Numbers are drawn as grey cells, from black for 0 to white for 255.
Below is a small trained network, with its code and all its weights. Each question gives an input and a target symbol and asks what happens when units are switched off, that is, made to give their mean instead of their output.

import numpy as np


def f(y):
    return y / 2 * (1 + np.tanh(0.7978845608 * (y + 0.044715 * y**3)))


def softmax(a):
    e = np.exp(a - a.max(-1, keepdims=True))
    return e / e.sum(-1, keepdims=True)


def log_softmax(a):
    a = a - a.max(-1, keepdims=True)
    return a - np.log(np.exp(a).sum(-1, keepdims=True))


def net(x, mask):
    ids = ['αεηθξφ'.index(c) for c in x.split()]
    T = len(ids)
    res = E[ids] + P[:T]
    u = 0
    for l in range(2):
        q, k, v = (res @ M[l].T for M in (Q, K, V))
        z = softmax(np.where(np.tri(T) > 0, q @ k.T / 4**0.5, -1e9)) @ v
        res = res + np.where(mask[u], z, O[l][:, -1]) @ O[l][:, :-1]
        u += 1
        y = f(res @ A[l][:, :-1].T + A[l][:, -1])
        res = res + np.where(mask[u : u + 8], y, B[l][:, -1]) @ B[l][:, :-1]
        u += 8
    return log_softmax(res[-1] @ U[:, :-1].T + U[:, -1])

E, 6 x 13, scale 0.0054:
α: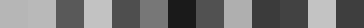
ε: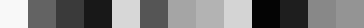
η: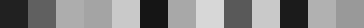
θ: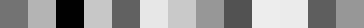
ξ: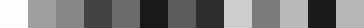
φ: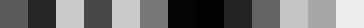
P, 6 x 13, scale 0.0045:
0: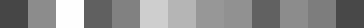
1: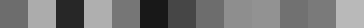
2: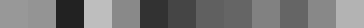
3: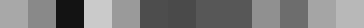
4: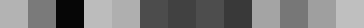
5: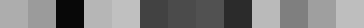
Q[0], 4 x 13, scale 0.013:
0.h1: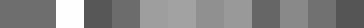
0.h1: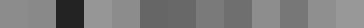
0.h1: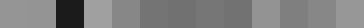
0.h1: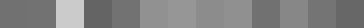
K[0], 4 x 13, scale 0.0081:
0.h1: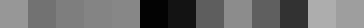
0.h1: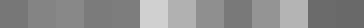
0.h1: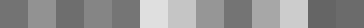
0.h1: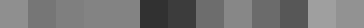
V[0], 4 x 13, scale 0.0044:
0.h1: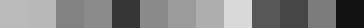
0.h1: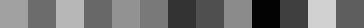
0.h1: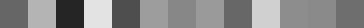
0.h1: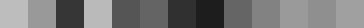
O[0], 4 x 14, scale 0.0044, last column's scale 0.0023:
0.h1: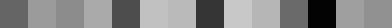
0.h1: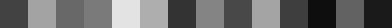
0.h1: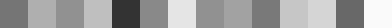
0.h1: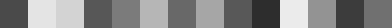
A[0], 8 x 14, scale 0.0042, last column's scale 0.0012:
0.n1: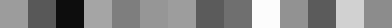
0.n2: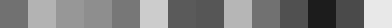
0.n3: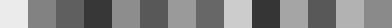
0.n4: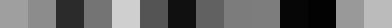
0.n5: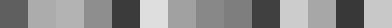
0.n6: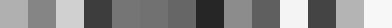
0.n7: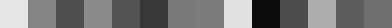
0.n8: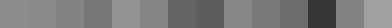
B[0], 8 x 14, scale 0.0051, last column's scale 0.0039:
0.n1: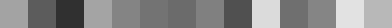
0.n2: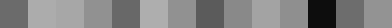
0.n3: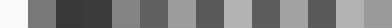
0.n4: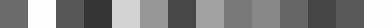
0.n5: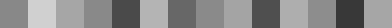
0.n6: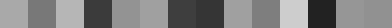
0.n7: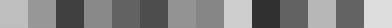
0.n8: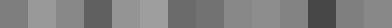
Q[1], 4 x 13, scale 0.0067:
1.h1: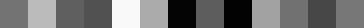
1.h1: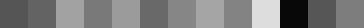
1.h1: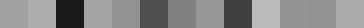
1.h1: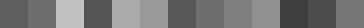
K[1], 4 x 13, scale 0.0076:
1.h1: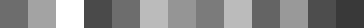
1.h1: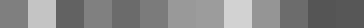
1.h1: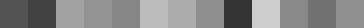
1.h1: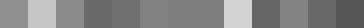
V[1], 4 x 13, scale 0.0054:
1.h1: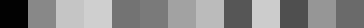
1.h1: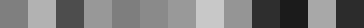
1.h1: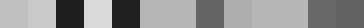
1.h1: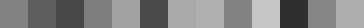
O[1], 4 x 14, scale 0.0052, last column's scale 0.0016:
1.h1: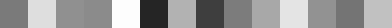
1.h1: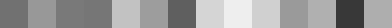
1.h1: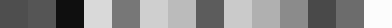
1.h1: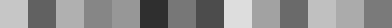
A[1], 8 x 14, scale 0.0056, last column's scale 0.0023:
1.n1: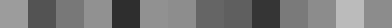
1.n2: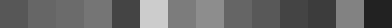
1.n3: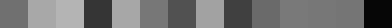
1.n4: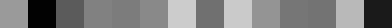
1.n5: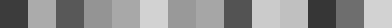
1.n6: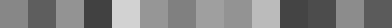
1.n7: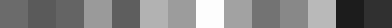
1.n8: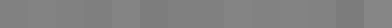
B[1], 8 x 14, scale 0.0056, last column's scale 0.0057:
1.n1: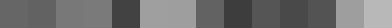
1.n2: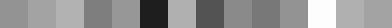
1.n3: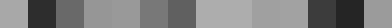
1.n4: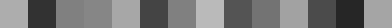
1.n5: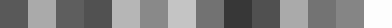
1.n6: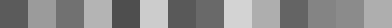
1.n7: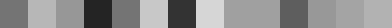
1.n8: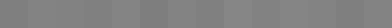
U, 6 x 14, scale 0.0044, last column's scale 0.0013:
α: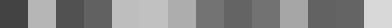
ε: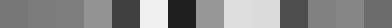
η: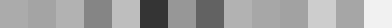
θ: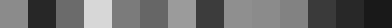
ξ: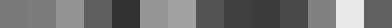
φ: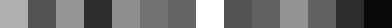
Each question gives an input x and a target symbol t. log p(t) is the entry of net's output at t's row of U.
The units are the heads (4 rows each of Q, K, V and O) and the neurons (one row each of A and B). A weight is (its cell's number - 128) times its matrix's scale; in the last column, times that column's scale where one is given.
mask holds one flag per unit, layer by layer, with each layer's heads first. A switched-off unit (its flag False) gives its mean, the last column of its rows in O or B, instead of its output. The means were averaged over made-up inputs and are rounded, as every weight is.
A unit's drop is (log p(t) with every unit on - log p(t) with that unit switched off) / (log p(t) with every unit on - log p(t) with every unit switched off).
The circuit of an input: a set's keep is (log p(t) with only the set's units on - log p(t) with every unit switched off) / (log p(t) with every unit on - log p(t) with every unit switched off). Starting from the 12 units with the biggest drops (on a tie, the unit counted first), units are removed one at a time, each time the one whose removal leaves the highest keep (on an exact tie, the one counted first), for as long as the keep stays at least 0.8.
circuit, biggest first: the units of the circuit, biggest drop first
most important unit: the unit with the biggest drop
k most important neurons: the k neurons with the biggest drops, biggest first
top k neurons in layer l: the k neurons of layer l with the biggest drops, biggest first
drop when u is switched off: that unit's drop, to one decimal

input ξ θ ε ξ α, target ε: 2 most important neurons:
1.n7; 0.n5
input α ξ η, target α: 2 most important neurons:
1.n5; 0.n2
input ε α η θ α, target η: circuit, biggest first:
1.h1; 0.h1; 0.n7
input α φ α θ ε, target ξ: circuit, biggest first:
0.h1; 1.h1; 1.n1; 0.n7
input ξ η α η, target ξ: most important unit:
0.h1
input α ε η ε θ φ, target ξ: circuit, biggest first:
0.h1; 1.h1; 0.n4; 1.n1
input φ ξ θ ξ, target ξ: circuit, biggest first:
1.h1; 1.n1; 0.n6
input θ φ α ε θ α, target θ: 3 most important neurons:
0.n1; 1.n4; 0.n4
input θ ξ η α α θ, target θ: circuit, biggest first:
1.h1; 0.h1; 0.n1; 1.n4
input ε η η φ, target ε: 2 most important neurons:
1.n6; 0.n4
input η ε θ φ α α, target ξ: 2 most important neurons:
0.n4; 1.n1
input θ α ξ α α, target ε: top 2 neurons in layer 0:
0.n7; 0.n5
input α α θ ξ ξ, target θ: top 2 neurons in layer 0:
0.n4; 0.n3
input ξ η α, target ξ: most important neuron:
0.n6
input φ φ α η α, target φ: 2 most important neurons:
1.n3; 0.n4
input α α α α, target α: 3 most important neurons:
1.n5; 0.n2; 0.n4
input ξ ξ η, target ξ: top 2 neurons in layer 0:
0.n6; 0.n3
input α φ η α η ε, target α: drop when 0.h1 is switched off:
2.1
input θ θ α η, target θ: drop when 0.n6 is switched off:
-0.1
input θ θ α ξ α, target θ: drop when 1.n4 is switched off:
0.3
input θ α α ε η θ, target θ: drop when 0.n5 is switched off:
0.0
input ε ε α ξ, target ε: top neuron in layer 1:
1.n6
